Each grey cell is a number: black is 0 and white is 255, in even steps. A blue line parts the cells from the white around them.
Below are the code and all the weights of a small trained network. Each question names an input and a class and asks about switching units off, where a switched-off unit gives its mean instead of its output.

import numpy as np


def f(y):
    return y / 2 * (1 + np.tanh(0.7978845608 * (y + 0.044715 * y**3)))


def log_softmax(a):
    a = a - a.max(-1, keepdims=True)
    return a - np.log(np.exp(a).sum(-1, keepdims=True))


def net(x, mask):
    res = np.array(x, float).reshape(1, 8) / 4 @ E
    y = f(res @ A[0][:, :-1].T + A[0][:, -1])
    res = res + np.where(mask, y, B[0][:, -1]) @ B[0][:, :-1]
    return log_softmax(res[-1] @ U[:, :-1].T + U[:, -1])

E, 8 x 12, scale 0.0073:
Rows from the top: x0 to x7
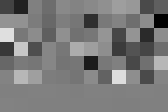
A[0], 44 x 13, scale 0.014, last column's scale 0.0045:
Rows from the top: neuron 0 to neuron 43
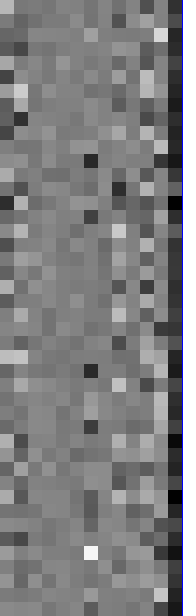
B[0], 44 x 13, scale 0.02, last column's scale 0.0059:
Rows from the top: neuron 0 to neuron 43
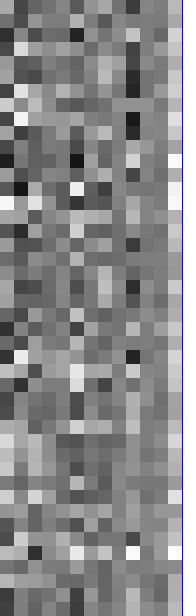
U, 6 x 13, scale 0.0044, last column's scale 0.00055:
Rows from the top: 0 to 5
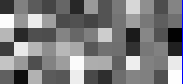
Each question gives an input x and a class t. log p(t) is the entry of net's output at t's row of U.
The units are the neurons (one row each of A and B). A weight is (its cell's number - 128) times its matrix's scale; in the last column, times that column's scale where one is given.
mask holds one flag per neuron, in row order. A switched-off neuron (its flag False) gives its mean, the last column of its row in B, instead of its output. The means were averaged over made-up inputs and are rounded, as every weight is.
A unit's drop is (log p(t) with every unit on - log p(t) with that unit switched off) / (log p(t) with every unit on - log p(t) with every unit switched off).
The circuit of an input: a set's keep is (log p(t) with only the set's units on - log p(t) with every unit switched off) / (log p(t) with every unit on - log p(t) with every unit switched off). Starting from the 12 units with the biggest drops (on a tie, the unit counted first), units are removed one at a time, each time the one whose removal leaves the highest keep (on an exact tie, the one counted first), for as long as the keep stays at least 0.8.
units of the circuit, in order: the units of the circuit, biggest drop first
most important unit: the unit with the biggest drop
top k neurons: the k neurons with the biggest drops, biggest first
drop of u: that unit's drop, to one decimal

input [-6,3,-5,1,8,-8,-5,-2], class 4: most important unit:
neuron 26
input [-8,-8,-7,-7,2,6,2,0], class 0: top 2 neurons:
[neuron 2; neuron 42]
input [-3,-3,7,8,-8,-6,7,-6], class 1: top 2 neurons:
[neuron 14; neuron 7]
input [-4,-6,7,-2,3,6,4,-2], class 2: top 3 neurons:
[neuron 20; neuron 0; neuron 11]
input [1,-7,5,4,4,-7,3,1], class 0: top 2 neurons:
[neuron 2; neuron 42]
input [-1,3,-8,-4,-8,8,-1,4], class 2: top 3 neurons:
[neuron 9; neuron 5; neuron 17]
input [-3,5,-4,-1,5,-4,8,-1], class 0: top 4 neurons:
[neuron 11; neuron 39; neuron 43; neuron 37]
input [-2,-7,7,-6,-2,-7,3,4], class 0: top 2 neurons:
[neuron 2; neuron 42]
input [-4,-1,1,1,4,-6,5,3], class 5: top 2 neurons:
[neuron 13; neuron 39]
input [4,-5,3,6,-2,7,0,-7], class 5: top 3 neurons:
[neuron 27; neuron 16; neuron 22]
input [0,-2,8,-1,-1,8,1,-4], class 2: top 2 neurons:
[neuron 20; neuron 0]
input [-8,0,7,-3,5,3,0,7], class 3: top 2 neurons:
[neuron 25; neuron 6]
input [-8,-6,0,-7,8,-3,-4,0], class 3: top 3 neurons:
[neuron 25; neuron 6; neuron 39]
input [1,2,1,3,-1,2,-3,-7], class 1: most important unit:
neuron 13
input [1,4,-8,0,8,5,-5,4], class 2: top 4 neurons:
[neuron 9; neuron 5; neuron 39; neuron 17]
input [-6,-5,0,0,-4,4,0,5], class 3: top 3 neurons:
[neuron 25; neuron 6; neuron 11]
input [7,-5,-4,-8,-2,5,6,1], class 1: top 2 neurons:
[neuron 31; neuron 35]
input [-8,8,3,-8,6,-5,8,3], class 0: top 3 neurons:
[neuron 11; neuron 43; neuron 14]
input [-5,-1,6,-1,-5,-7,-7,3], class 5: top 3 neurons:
[neuron 13; neuron 24; neuron 34]
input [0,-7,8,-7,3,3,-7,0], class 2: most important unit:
neuron 20
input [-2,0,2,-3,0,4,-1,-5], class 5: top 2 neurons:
[neuron 14; neuron 16]
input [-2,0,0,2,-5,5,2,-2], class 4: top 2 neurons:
[neuron 39; neuron 13]
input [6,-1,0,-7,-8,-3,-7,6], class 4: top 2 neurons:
[neuron 39; neuron 14]
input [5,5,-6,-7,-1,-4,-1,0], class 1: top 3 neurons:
[neuron 35; neuron 31; neuron 32]
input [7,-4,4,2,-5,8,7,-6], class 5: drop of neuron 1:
-0.1
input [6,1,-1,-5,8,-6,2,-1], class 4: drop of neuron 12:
0.0
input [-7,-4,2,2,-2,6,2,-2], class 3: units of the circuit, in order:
[neuron 25]
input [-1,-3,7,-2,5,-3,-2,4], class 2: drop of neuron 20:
0.1
